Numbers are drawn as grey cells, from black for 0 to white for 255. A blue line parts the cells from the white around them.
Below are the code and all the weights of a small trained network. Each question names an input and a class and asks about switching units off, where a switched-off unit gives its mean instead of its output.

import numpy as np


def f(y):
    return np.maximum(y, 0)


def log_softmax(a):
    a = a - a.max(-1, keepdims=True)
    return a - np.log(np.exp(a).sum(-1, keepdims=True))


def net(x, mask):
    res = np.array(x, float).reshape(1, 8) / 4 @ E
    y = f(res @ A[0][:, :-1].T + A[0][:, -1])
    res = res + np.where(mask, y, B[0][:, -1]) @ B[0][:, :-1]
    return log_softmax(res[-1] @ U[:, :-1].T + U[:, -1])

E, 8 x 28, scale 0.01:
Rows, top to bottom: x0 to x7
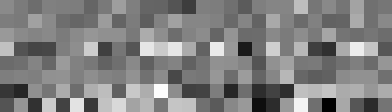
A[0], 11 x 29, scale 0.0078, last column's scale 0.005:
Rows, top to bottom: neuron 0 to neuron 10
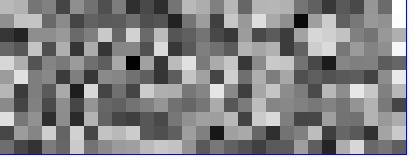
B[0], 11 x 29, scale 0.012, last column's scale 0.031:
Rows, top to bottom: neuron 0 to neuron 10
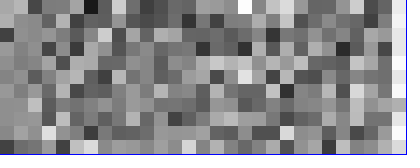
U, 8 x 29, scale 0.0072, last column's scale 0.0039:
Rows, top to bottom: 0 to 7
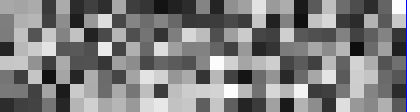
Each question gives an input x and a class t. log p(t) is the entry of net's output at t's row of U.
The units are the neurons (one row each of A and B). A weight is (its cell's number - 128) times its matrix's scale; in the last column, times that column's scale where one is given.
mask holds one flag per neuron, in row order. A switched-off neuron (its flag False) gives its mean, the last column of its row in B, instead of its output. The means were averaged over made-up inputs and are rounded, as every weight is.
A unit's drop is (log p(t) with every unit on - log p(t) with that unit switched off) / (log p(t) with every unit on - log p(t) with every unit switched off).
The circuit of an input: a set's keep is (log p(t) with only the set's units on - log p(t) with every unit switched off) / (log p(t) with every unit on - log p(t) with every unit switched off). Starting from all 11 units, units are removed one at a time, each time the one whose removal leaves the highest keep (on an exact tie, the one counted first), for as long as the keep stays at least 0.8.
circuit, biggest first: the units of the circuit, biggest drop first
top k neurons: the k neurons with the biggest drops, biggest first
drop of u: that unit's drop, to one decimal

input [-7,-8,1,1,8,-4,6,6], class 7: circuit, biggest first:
[neuron 10]
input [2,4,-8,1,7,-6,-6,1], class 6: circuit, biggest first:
[neuron 4; neuron 6]
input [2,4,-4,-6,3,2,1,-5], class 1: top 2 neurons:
[neuron 0; neuron 3]
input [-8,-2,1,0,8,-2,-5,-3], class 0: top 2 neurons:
[neuron 1; neuron 10]
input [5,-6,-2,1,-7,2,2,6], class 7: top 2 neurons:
[neuron 10; neuron 1]
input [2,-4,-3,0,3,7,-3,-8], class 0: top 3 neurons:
[neuron 1; neuron 4; neuron 3]
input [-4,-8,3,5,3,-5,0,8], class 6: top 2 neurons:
[neuron 4; neuron 2]
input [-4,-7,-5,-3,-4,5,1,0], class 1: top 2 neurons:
[neuron 0; neuron 10]
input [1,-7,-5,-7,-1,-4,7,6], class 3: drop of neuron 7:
0.0
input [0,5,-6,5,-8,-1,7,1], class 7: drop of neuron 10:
0.7
